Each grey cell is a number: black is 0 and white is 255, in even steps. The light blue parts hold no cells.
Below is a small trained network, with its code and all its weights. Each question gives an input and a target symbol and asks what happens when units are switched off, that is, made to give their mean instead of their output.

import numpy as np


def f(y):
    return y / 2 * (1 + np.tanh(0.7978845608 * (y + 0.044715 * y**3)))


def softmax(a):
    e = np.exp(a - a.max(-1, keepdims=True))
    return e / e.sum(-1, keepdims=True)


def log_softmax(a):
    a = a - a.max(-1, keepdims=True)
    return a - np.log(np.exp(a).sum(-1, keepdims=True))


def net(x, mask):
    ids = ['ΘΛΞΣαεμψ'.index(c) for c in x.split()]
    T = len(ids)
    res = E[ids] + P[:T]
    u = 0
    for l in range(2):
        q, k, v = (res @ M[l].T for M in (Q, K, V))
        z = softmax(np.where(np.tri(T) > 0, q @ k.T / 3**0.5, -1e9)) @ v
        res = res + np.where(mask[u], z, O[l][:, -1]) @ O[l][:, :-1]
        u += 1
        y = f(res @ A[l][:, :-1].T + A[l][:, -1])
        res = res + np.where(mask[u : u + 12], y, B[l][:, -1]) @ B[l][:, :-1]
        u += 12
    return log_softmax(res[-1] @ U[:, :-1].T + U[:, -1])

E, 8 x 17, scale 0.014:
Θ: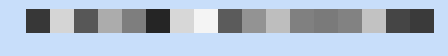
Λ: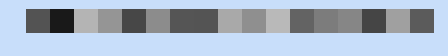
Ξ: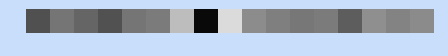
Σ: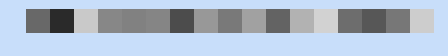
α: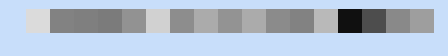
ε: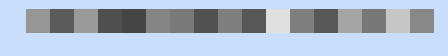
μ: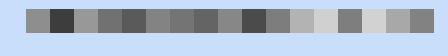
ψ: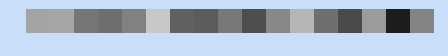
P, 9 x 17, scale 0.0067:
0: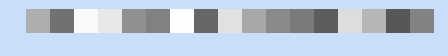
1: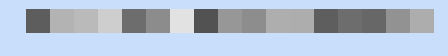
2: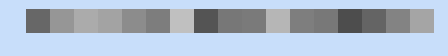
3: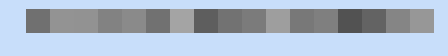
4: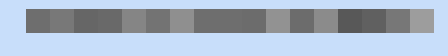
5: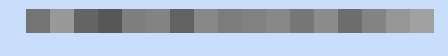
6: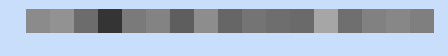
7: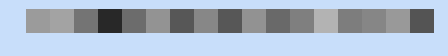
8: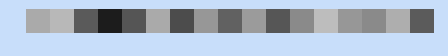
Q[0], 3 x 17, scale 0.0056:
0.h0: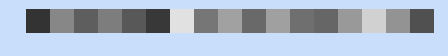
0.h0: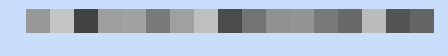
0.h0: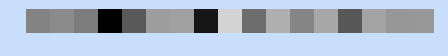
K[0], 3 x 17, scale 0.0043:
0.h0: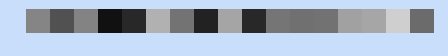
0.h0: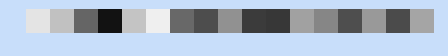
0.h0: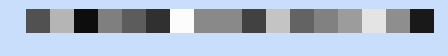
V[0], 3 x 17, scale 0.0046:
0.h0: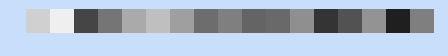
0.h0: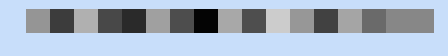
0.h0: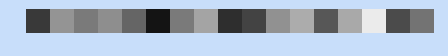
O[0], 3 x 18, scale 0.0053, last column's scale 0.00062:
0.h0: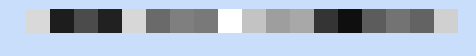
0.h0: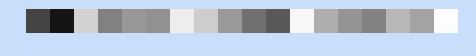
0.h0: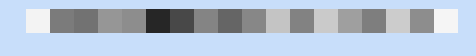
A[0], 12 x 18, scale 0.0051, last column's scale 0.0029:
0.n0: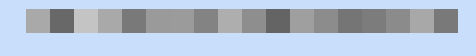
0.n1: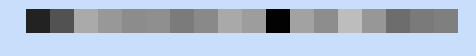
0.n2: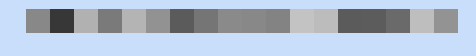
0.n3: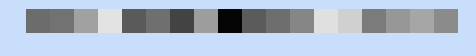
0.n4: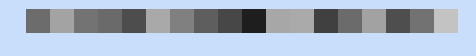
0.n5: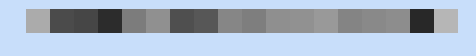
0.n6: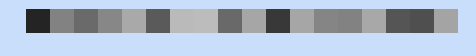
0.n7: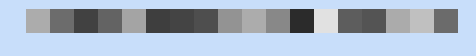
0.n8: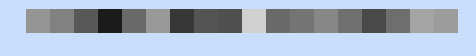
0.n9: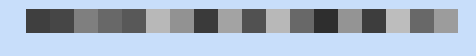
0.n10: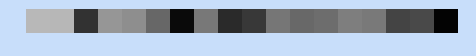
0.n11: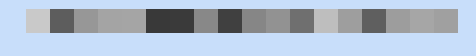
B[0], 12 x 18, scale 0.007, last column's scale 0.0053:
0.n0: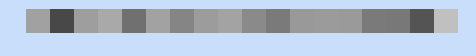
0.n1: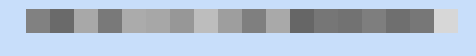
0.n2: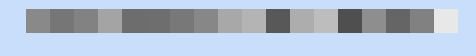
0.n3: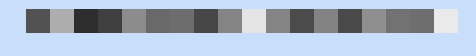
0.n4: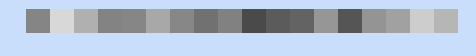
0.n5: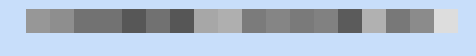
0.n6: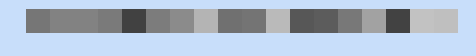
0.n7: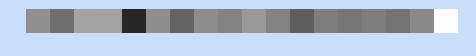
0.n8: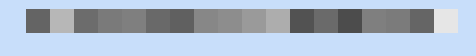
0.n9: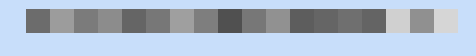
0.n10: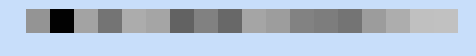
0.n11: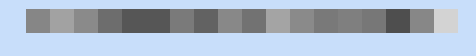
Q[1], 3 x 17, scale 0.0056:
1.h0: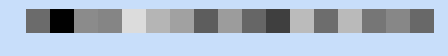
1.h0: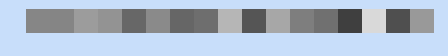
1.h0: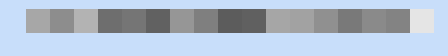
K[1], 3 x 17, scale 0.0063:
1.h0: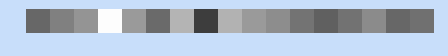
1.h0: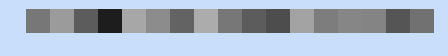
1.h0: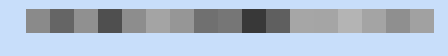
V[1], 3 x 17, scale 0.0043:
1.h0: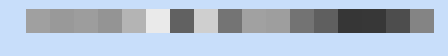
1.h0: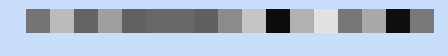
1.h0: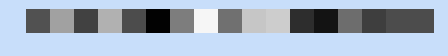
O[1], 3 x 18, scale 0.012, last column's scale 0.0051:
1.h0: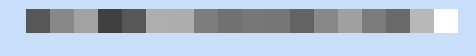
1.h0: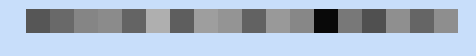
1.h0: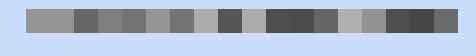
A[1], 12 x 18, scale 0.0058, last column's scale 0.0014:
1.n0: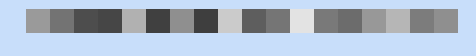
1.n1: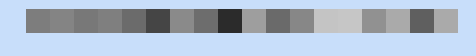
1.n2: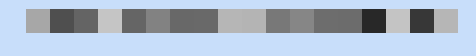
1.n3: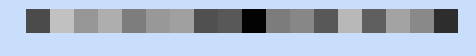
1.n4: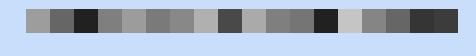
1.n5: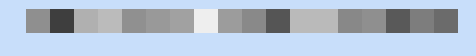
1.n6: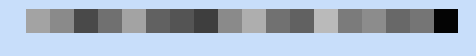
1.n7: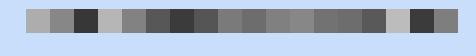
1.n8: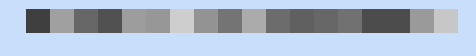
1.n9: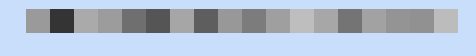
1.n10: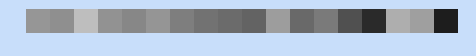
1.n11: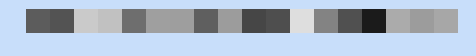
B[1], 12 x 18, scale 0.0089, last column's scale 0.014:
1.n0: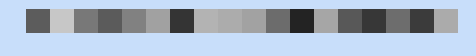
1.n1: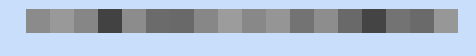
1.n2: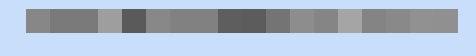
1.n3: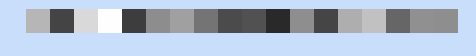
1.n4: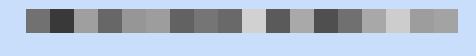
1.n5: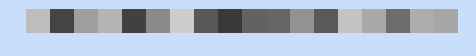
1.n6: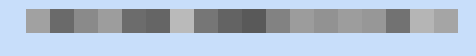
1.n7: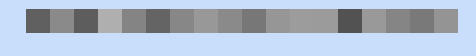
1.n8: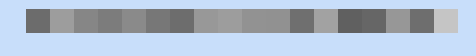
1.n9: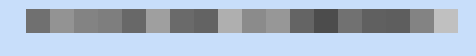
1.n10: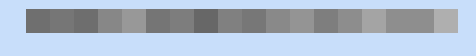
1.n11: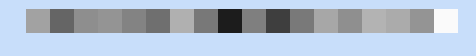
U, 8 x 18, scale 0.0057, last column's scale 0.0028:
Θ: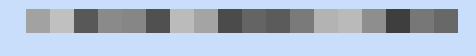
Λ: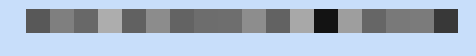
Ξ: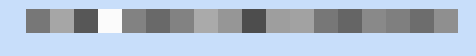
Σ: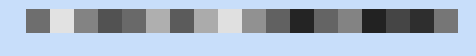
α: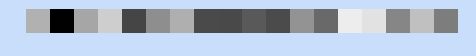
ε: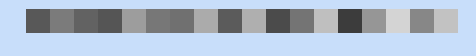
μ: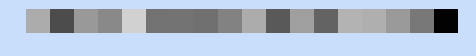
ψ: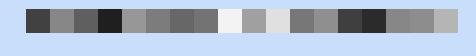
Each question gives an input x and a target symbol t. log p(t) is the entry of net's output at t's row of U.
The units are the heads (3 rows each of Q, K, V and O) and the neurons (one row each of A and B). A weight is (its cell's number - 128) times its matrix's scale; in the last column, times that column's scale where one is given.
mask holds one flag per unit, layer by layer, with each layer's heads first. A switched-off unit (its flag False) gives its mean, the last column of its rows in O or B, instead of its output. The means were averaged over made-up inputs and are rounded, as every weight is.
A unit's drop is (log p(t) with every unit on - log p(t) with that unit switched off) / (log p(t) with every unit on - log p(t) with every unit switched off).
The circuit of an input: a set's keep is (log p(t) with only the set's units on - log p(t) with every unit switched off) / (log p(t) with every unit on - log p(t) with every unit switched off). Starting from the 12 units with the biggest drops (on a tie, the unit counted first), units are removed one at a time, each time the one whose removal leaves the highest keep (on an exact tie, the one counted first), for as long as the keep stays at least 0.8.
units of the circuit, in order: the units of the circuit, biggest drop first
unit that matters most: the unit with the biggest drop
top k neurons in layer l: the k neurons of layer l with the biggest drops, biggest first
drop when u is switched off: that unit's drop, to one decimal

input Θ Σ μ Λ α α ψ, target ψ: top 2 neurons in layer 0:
0.n10, 0.n4
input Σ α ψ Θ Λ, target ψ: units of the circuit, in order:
1.n11
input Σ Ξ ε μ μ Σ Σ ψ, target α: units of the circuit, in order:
1.n3, 1.h0, 0.n3, 0.n4
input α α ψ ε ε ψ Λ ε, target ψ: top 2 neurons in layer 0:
0.n9, 0.n3
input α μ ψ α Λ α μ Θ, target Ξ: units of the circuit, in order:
1.h0, 0.n6, 1.n0, 1.n11
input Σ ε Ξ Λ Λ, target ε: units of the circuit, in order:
0.n3, 0.h0, 1.n5
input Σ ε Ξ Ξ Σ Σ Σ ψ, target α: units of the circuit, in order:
1.h0, 1.n3, 0.n3, 0.n4
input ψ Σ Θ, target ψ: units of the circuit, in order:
0.h0, 1.n11
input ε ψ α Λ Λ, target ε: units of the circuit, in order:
0.n3, 0.n9, 0.h0, 1.n6
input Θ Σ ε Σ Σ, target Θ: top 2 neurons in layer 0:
0.n2, 0.n5
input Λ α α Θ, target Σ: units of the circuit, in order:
0.h0, 1.h0
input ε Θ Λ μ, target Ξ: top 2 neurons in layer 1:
1.n7, 1.n2
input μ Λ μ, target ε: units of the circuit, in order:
1.n0, 1.h0
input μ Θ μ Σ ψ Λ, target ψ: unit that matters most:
0.h0
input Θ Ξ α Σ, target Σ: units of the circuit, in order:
0.h0, 1.h0, 1.n11
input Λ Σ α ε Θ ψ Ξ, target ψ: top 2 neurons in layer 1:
1.n11, 1.n5
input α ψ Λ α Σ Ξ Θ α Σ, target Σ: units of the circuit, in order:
1.h0, 1.n11, 0.h0
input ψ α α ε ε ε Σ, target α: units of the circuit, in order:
1.n5, 0.n2
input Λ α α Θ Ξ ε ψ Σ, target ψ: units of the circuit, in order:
1.n11, 0.h0
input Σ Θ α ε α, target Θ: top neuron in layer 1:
1.n6
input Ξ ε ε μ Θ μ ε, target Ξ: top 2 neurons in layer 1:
1.n7, 1.n11
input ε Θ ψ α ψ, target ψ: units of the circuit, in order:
0.h0, 1.n11
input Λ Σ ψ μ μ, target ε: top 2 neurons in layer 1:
1.n11, 1.n0
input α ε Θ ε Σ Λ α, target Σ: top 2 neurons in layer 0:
0.n7, 0.n8
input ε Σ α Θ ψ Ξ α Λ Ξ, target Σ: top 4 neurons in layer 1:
1.n11, 1.n5, 1.n4, 1.n10
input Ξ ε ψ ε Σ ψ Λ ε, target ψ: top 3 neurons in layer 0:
0.n9, 0.n7, 0.n3
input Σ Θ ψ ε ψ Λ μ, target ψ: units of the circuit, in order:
1.n11
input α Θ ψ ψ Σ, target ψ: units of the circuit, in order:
0.h0, 1.n11
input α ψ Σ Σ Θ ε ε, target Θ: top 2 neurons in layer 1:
1.n6, 1.n1
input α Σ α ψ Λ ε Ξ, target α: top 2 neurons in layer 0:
0.n3, 0.n8
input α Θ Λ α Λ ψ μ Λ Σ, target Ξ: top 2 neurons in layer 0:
0.n8, 0.n1
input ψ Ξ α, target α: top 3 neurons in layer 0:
0.n3, 0.n0, 0.n2
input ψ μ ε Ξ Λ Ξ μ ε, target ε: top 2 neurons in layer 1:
1.n0, 1.n11
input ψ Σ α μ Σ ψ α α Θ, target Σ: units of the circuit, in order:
1.n11
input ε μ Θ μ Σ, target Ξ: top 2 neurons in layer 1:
1.n7, 1.n11
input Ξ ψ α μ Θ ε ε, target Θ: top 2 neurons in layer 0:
0.n2, 0.n5
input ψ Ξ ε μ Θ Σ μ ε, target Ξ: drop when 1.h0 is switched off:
0.6
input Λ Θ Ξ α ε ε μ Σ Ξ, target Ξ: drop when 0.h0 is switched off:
1.0
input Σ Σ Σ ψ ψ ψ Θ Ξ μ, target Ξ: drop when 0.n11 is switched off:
0.0
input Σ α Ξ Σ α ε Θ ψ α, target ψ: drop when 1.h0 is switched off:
0.3
